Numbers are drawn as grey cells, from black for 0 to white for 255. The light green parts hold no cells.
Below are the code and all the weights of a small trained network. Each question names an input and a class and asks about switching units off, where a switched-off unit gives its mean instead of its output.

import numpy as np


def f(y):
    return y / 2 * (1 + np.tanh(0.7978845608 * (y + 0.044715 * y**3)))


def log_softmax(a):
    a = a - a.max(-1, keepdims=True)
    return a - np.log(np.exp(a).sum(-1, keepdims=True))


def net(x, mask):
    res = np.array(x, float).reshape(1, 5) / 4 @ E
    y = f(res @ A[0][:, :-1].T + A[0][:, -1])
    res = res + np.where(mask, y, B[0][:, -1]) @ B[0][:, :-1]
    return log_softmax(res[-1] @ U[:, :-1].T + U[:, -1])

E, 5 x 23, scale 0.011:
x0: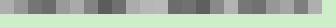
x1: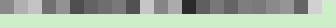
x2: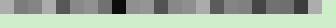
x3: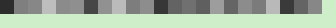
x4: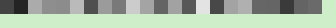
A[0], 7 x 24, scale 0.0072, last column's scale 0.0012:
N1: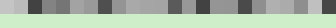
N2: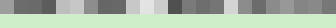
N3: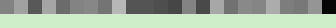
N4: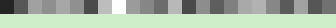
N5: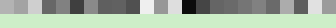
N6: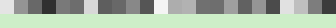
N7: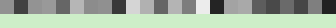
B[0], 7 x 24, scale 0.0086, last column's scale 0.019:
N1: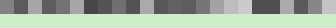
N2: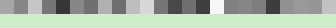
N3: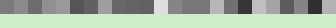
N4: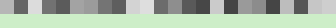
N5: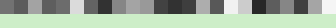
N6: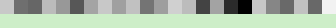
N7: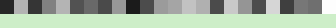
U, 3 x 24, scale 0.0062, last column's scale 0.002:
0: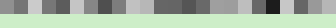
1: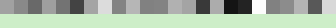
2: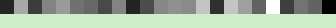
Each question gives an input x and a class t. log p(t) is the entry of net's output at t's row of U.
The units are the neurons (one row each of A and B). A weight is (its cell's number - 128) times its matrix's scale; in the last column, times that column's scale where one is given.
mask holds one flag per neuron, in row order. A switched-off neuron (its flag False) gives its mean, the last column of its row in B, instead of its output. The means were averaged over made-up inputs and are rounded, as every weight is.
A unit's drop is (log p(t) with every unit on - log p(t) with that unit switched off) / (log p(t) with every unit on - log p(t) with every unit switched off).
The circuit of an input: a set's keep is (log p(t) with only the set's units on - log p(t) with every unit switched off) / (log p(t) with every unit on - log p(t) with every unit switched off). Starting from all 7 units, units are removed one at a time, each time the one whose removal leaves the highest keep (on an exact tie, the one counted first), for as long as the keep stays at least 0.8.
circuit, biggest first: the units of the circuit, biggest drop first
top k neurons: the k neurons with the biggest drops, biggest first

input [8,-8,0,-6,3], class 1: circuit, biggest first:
[N6]
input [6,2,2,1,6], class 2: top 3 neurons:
[N7; N1; N4]
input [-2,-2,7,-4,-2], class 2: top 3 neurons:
[N7; N4; N2]
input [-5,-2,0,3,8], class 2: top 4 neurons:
[N7; N2; N5; N1]
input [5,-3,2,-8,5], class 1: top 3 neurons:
[N6; N2; N5]
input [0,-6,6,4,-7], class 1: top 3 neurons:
[N7; N5; N3]
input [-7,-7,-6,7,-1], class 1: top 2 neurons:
[N5; N3]
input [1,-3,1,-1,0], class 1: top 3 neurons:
[N5; N7; N1]
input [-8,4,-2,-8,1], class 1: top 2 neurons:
[N6; N7]
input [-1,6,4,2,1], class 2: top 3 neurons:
[N4; N2; N1]
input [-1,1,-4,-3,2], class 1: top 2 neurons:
[N5; N1]
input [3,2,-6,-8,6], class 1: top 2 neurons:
[N6; N1]
